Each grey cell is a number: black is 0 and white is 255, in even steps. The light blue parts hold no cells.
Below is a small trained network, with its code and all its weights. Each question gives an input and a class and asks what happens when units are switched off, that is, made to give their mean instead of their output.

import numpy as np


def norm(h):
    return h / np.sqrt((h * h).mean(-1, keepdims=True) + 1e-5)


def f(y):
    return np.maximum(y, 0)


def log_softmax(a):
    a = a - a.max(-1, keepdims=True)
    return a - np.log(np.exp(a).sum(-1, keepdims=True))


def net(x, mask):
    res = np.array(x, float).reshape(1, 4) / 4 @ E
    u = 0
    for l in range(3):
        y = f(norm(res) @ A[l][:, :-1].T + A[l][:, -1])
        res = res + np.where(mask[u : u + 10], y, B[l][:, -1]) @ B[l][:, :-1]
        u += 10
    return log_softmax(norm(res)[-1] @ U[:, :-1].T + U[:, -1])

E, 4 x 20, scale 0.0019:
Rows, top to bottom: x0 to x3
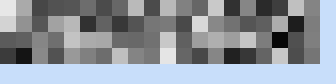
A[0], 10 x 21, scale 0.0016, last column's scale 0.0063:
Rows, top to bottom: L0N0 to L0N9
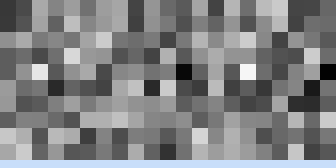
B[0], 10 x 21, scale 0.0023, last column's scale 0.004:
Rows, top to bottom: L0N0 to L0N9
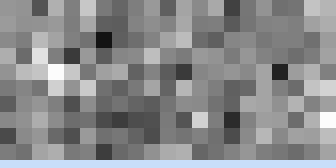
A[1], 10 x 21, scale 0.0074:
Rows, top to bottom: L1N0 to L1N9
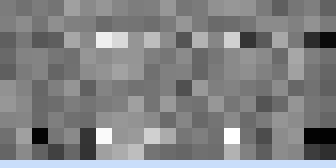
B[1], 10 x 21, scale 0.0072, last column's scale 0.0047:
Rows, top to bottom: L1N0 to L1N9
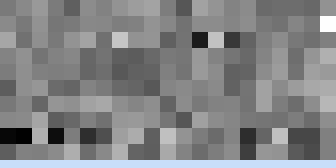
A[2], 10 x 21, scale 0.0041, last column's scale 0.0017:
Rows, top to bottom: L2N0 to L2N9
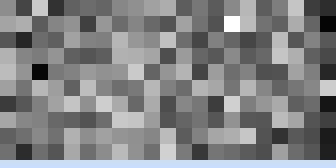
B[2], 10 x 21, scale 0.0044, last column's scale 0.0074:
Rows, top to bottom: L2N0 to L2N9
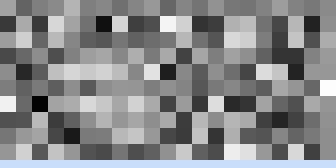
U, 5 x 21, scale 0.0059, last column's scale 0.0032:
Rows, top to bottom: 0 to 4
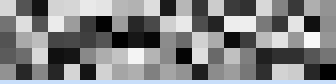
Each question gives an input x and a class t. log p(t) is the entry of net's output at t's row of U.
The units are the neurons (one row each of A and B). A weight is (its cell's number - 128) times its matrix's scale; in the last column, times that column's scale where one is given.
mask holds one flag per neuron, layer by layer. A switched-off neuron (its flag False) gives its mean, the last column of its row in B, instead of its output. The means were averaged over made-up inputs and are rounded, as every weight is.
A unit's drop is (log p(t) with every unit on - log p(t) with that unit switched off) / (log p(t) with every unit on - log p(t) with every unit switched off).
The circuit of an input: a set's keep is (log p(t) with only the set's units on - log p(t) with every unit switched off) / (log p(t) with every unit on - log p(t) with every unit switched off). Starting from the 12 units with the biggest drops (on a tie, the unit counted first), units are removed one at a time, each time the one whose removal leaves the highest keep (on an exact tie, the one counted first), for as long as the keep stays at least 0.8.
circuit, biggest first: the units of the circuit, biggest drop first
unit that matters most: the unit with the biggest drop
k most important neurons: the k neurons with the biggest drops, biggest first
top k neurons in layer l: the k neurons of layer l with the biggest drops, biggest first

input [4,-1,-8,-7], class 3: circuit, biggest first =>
[L2N3]
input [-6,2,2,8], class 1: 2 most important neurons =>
[L2N2; L2N9]
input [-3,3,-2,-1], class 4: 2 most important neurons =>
[L1N6; L1N1]
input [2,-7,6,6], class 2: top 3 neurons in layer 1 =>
[L1N4; L1N3; L1N0]
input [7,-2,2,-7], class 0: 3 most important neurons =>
[L2N4; L1N6; L2N2]
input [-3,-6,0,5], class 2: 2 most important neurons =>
[L1N4; L1N3]
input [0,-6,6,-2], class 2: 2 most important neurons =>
[L1N3; L1N4]
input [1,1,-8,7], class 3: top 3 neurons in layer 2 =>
[L2N7; L2N3; L2N1]
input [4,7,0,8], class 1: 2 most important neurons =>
[L2N2; L0N7]
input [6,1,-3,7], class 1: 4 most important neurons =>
[L2N2; L2N9; L0N0; L2N6]
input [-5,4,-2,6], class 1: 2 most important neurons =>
[L2N2; L1N6]
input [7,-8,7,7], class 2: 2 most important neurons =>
[L1N4; L1N3]
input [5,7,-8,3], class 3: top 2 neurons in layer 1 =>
[L1N7; L1N3]
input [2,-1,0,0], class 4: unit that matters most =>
L2N5
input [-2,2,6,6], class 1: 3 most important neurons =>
[L2N2; L1N1; L2N9]
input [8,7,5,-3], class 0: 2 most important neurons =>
[L1N6; L0N7]
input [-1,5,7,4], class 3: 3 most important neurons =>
[L0N7; L1N0; L2N8]
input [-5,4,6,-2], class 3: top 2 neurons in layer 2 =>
[L2N8; L2N4]
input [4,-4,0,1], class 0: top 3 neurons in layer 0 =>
[L0N8; L0N7; L0N6]
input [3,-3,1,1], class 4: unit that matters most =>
L0N7
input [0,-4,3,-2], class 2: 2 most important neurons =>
[L1N3; L2N2]
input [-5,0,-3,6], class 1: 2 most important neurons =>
[L2N2; L1N6]
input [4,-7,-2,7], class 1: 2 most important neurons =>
[L2N2; L1N5]
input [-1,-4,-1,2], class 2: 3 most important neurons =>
[L0N5; L0N2; L0N9]
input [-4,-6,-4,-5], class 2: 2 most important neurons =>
[L1N3; L2N2]
